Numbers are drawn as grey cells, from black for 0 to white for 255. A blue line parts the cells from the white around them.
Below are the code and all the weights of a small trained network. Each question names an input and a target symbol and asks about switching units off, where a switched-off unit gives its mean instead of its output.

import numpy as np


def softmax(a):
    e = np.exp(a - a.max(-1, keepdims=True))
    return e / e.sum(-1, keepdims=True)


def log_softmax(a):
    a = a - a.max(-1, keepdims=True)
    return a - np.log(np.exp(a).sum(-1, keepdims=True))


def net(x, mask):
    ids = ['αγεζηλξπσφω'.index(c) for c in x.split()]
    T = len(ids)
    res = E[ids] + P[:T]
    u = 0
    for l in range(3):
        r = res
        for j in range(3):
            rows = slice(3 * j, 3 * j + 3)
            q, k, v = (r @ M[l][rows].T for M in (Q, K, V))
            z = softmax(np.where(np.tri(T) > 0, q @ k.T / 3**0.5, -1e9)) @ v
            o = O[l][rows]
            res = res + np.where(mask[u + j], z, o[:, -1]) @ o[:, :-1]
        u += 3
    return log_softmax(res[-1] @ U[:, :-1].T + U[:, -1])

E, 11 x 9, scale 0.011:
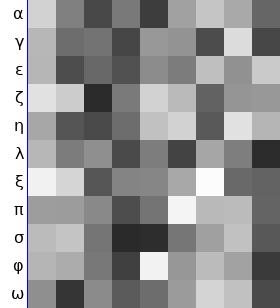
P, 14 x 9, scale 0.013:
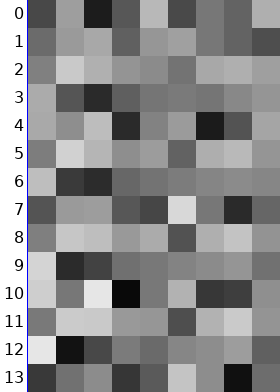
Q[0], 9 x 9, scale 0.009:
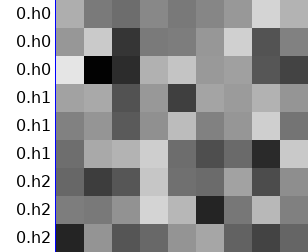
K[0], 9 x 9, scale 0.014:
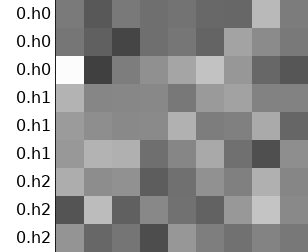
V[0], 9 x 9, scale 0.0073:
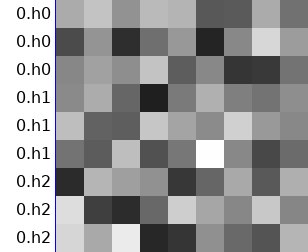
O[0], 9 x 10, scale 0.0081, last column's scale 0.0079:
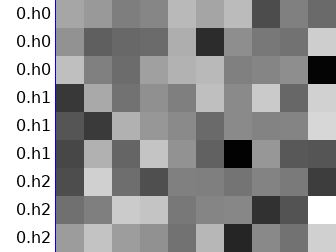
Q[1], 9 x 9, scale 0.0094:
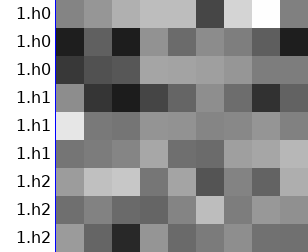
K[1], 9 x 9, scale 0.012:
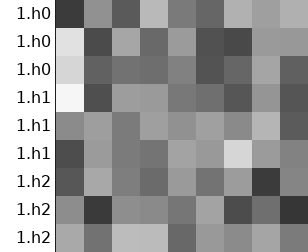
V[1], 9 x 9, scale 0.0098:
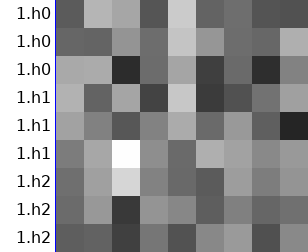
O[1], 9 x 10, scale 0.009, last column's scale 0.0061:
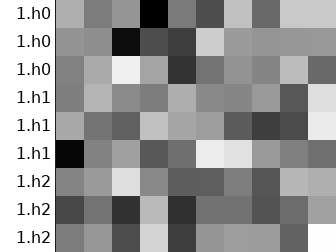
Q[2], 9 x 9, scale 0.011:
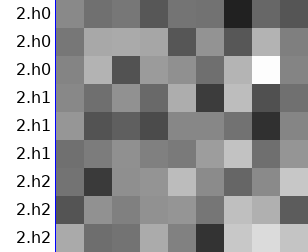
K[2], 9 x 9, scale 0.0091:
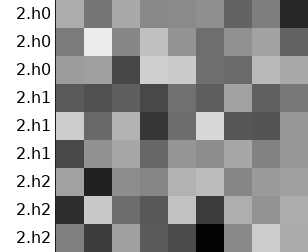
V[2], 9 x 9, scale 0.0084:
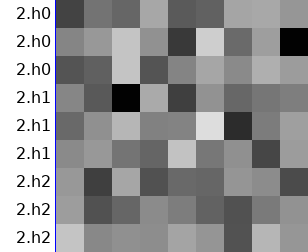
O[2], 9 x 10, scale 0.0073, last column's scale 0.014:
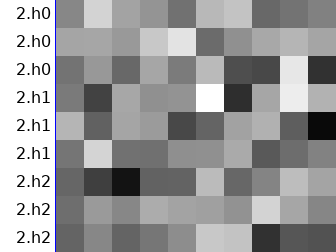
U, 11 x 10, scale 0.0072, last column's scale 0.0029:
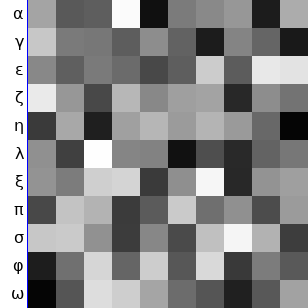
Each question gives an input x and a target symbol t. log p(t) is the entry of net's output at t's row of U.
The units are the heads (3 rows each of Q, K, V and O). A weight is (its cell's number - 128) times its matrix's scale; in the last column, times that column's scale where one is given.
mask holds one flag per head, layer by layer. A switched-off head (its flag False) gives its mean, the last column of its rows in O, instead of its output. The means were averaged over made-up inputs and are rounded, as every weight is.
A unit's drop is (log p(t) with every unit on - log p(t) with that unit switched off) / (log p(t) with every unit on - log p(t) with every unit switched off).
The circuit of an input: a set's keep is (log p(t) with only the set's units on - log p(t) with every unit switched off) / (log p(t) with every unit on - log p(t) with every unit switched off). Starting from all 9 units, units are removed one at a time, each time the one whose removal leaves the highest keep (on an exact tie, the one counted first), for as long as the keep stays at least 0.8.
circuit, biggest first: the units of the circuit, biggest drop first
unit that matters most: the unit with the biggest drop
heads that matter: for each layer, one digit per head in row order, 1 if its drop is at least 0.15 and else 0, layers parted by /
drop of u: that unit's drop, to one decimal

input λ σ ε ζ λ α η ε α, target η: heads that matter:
101 / 110 / 011
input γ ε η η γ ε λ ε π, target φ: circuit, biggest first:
1.h1, 0.h0
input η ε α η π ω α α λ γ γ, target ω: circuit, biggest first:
1.h0, 1.h1, 2.h0
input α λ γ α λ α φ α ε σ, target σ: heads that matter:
101 / 011 / 100
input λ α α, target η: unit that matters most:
2.h1
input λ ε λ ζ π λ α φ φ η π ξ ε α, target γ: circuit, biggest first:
1.h0, 2.h0, 0.h2
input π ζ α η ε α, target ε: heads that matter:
010 / 110 / 000
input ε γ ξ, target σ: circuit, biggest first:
0.h2, 2.h2
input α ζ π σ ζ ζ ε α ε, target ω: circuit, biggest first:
2.h1, 0.h2, 1.h0, 1.h2
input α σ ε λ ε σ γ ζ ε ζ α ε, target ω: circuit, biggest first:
0.h2, 2.h1, 1.h0, 1.h2
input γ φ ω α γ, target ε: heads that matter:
100 / 110 / 100
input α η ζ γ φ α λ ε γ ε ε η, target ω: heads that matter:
001 / 101 / 010
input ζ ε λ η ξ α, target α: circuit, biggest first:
1.h1, 2.h0
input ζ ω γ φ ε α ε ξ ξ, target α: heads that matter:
101 / 111 / 100
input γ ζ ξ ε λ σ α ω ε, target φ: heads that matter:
000 / 110 / 010
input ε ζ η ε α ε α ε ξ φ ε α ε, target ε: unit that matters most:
1.h2
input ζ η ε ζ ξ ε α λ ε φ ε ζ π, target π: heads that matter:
100 / 011 / 000
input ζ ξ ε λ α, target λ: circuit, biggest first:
1.h0, 2.h1
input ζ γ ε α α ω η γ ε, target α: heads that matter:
101 / 111 / 100
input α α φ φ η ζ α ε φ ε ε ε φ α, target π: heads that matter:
101 / 110 / 000
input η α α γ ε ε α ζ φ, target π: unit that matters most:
2.h0
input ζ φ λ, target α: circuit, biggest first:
2.h0, 1.h2, 0.h2
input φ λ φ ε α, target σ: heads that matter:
001 / 011 / 010
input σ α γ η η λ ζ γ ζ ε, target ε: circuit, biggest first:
1.h2, 2.h0, 1.h1
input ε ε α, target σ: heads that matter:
101 / 110 / 101
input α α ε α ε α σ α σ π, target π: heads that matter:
101 / 111 / 000
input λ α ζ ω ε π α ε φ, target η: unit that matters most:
0.h2
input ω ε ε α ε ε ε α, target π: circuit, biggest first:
1.h1, 0.h2
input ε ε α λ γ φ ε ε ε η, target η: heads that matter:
000 / 111 / 001
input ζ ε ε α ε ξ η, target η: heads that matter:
010 / 111 / 001
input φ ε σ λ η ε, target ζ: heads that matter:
100 / 110 / 010
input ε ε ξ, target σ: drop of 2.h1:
0.0
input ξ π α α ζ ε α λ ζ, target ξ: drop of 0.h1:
0.2
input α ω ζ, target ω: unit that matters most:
2.h1
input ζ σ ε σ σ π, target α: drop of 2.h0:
0.3
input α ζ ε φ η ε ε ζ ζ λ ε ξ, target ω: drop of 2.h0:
-0.1
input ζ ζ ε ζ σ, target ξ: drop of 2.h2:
0.1
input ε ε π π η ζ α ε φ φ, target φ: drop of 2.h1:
0.2
